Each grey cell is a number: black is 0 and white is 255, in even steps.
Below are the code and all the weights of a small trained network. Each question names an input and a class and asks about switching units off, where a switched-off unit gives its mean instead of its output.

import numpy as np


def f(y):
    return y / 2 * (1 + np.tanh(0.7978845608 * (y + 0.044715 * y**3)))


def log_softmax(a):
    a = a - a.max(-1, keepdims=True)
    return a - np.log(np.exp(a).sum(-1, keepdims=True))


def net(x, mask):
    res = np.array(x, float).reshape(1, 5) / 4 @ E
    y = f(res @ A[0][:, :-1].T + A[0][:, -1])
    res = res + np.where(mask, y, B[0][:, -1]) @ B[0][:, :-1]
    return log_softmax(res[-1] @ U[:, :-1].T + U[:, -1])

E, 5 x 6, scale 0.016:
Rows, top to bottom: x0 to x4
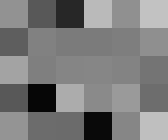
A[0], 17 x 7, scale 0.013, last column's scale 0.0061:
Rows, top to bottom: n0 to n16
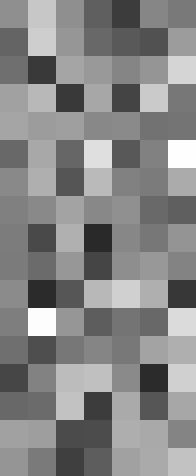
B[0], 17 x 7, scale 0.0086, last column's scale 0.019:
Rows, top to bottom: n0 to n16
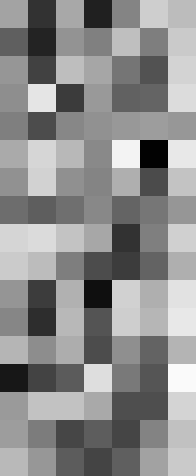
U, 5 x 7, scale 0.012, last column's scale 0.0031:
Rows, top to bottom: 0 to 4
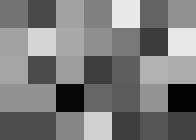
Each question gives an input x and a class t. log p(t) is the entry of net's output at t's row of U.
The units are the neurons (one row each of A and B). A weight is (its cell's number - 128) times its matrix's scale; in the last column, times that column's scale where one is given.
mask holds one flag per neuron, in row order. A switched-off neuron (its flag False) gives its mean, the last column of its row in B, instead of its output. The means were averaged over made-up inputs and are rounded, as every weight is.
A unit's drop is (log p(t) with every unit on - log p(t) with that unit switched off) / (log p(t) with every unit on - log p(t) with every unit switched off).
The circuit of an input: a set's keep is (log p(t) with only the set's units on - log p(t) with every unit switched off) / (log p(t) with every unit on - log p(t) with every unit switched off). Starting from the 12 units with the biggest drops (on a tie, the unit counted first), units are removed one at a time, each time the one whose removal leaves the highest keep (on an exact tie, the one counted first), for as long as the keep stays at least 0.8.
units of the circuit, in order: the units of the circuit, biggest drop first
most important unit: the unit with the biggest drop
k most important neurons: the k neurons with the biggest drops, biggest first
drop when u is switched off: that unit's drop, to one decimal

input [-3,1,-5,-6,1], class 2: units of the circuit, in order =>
[n0]
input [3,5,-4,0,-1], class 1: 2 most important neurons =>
[n11, n1]
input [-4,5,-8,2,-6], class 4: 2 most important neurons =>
[n13, n10]
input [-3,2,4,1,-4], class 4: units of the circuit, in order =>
[n10, n13]
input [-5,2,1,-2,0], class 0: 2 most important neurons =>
[n1, n16]
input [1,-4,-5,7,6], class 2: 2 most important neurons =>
[n5, n10]
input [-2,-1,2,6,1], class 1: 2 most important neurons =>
[n8, n14]
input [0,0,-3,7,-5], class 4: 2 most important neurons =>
[n13, n11]
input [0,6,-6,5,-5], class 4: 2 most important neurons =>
[n13, n11]
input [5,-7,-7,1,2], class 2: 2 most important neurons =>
[n10, n13]
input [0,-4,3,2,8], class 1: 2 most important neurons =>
[n8, n11]
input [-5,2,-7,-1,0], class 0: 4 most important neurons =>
[n1, n16, n15, n11]
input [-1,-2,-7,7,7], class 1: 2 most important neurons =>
[n8, n14]
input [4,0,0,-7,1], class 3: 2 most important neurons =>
[n15, n14]
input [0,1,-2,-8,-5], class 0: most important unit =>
n11
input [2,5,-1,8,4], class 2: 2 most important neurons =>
[n10, n5]
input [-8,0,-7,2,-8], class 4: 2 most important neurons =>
[n13, n10]
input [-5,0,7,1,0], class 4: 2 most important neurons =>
[n5, n10]
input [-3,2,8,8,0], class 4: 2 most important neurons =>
[n13, n5]
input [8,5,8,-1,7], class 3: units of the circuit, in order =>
[n3]
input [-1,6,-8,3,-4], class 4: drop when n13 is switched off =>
0.1
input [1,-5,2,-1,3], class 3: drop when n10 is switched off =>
0.2
